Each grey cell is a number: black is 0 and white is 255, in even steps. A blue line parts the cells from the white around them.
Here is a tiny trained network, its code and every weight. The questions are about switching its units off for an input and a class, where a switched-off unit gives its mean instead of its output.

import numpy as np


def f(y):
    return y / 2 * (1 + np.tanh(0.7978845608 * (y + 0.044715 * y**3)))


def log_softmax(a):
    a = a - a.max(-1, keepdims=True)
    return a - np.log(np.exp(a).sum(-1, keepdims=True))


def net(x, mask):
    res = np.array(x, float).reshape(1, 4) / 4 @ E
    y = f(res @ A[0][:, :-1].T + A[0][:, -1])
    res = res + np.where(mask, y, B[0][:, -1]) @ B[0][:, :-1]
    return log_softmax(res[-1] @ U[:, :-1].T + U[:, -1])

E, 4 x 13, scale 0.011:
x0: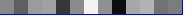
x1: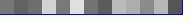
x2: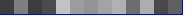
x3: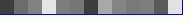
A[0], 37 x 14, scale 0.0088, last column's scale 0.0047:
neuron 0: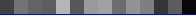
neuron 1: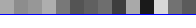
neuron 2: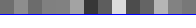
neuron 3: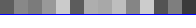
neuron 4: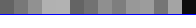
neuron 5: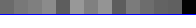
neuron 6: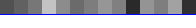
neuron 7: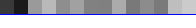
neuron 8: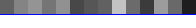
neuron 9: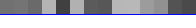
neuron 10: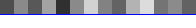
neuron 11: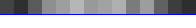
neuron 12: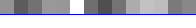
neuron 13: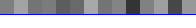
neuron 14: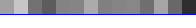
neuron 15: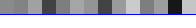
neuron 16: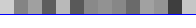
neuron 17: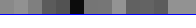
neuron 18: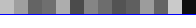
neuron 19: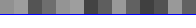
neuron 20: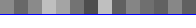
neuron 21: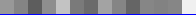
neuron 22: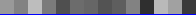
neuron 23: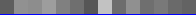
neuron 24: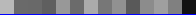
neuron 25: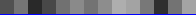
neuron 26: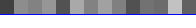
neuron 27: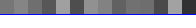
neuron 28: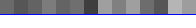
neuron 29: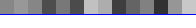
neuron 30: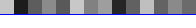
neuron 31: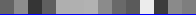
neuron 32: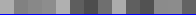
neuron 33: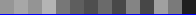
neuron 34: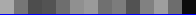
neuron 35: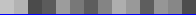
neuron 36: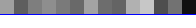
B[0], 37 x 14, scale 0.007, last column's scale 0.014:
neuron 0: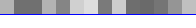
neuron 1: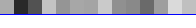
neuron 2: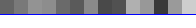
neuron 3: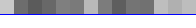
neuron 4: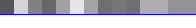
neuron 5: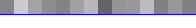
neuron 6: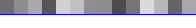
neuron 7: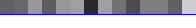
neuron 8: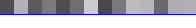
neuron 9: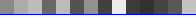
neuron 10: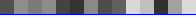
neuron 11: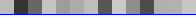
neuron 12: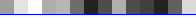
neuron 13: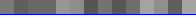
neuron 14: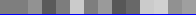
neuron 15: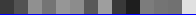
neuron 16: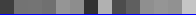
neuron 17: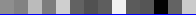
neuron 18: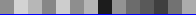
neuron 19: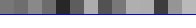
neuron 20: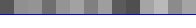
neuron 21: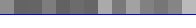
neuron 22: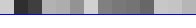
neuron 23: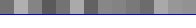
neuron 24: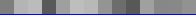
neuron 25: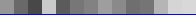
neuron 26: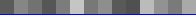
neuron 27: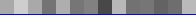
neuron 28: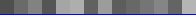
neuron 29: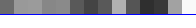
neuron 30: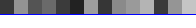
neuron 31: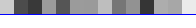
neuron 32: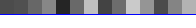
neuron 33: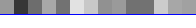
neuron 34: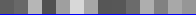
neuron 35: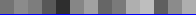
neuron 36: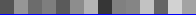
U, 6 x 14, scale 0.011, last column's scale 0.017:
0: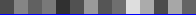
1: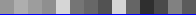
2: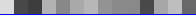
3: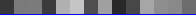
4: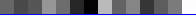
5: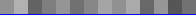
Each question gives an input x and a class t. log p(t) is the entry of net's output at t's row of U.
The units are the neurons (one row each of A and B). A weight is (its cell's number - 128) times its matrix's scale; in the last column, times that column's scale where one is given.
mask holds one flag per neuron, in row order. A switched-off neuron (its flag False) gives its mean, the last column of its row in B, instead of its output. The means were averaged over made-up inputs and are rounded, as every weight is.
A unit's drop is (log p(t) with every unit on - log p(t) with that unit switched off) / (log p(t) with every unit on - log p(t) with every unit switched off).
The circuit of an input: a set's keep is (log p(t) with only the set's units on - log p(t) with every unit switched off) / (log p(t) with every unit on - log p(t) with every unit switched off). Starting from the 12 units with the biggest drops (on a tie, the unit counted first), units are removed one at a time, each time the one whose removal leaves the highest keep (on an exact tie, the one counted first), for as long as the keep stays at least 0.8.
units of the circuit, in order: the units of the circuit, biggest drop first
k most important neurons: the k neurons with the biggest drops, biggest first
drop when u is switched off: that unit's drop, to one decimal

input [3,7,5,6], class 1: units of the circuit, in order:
(neuron 12)
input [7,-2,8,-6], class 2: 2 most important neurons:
(neuron 31; neuron 0)
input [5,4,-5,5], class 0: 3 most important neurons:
(neuron 10; neuron 30; neuron 31)
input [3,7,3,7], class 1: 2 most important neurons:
(neuron 9; neuron 12)
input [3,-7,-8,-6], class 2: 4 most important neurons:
(neuron 22; neuron 1; neuron 12; neuron 33)
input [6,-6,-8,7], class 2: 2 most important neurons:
(neuron 22; neuron 1)
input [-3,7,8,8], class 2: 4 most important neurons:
(neuron 11; neuron 25; neuron 3; neuron 31)
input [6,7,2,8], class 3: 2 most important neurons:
(neuron 7; neuron 26)
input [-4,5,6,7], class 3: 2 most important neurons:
(neuron 7; neuron 6)
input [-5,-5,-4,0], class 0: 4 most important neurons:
(neuron 32; neuron 12; neuron 8; neuron 9)
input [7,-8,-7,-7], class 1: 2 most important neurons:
(neuron 29; neuron 17)
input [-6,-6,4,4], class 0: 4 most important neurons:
(neuron 19; neuron 32; neuron 12; neuron 8)
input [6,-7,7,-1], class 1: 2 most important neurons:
(neuron 29; neuron 27)
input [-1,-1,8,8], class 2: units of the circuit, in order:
(neuron 3)
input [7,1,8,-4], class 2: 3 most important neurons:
(neuron 31; neuron 11; neuron 0)
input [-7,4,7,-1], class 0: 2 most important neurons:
(neuron 2; neuron 19)
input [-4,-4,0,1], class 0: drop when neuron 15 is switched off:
0.1
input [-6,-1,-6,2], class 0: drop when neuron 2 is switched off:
0.2
